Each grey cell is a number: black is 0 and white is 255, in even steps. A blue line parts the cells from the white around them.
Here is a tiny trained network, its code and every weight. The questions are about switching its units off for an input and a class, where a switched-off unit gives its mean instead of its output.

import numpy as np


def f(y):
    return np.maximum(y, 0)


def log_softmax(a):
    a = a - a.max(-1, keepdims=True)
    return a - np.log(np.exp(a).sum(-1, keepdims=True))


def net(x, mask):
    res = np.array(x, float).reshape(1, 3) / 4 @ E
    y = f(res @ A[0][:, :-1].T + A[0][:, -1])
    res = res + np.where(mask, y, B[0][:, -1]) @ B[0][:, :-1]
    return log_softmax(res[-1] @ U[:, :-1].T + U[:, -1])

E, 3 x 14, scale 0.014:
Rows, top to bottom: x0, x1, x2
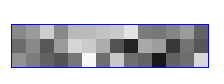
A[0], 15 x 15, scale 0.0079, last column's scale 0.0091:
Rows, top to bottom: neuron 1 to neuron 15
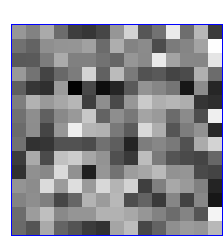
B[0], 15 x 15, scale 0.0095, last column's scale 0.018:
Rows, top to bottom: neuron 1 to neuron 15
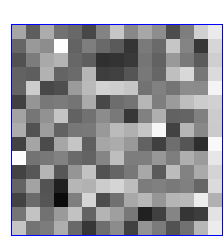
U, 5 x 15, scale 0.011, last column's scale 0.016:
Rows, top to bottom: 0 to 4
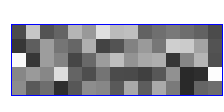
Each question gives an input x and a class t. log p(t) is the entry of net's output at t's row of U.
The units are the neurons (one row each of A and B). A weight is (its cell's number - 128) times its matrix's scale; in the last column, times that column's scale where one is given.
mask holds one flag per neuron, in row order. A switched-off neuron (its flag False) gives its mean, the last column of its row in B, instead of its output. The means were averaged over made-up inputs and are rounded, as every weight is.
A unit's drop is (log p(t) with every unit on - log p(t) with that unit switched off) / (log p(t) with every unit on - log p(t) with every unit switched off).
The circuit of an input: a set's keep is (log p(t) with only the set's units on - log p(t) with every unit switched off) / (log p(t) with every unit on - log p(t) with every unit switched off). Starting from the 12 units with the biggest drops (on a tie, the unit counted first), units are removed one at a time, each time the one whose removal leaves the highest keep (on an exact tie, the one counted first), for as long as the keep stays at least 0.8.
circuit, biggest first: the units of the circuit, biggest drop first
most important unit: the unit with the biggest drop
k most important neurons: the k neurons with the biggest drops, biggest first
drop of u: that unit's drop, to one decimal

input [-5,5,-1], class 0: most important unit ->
neuron 9
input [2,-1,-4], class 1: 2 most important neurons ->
(neuron 9; neuron 6)
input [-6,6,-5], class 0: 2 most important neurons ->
(neuron 9; neuron 5)
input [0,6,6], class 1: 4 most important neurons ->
(neuron 4; neuron 13; neuron 1; neuron 15)
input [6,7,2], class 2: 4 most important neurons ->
(neuron 8; neuron 10; neuron 9; neuron 5)
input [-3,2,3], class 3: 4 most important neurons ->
(neuron 12; neuron 6; neuron 11; neuron 9)
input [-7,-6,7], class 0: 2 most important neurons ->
(neuron 5; neuron 9)
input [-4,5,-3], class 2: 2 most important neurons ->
(neuron 10; neuron 14)
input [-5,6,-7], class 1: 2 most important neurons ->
(neuron 11; neuron 6)
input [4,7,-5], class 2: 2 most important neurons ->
(neuron 10; neuron 8)
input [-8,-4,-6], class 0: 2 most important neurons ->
(neuron 5; neuron 9)
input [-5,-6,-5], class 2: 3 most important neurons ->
(neuron 1; neuron 15; neuron 14)
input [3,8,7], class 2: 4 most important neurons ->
(neuron 8; neuron 10; neuron 7; neuron 11)
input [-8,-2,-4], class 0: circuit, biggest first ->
(neuron 5)
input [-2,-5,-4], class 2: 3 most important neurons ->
(neuron 1; neuron 15; neuron 4)
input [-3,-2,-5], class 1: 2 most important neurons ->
(neuron 14; neuron 11)
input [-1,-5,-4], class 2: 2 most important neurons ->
(neuron 1; neuron 15)
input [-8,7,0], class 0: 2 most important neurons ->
(neuron 9; neuron 5)
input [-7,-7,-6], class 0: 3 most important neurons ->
(neuron 5; neuron 9; neuron 10)
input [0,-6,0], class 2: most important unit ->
neuron 1
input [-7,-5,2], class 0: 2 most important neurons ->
(neuron 5; neuron 9)
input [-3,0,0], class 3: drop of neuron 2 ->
-0.1
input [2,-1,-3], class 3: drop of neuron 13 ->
0.5
